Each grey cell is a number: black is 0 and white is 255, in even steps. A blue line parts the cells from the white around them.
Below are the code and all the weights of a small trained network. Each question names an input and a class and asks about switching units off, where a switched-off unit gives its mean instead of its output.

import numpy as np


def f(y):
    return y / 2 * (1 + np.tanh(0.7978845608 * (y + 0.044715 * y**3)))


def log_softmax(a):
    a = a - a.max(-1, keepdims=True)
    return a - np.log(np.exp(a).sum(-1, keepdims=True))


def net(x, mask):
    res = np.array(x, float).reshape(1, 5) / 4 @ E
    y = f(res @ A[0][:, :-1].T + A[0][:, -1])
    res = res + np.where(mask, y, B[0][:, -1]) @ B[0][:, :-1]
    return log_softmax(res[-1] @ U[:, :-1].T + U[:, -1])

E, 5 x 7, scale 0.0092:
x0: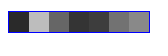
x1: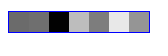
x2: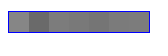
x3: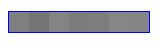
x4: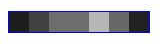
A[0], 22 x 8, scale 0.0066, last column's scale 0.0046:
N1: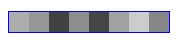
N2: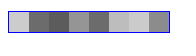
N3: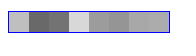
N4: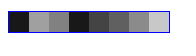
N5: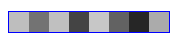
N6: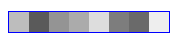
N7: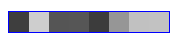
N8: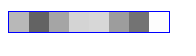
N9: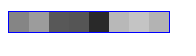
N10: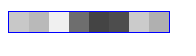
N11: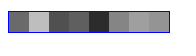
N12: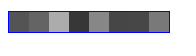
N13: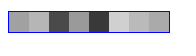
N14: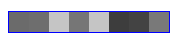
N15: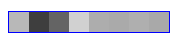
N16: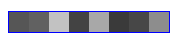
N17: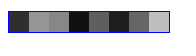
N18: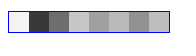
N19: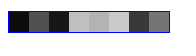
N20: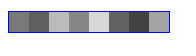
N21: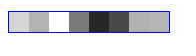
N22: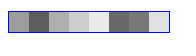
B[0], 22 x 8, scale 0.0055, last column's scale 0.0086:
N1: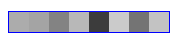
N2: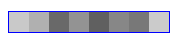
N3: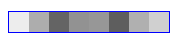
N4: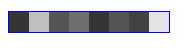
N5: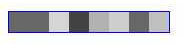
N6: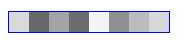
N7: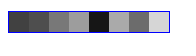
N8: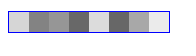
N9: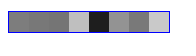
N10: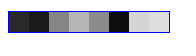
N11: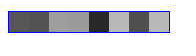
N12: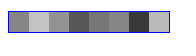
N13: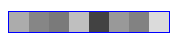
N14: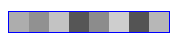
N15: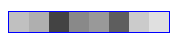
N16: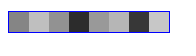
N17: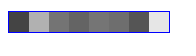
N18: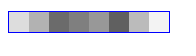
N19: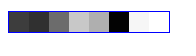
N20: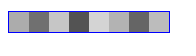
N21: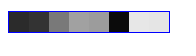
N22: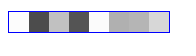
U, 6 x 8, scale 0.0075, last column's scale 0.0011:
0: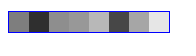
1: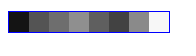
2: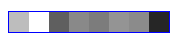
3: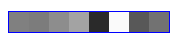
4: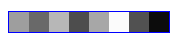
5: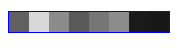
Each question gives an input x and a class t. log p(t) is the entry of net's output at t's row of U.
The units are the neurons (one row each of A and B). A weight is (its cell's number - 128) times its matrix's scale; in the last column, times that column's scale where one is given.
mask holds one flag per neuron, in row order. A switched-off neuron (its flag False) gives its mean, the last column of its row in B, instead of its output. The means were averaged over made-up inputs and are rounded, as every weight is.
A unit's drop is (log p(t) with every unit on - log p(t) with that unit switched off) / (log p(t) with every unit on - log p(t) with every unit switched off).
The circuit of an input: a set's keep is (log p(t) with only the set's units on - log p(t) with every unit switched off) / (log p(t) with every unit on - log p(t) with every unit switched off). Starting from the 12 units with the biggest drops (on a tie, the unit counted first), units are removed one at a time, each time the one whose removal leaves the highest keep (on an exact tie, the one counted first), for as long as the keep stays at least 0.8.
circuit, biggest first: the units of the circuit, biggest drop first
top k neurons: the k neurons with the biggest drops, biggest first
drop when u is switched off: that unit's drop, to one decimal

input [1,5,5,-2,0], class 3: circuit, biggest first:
(N21; N8; N6)
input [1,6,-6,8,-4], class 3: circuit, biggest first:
(N7; N9; N1)
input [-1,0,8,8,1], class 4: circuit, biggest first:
(N19; N21)
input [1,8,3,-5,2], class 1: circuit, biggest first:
(N19; N22)
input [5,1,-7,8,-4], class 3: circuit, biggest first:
(N19; N11; N7)
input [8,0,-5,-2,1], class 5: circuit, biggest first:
(N19; N4)
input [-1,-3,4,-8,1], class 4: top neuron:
(N19)
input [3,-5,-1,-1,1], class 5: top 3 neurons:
(N19; N16; N12)
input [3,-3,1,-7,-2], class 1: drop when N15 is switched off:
0.0
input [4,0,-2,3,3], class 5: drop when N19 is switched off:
0.1
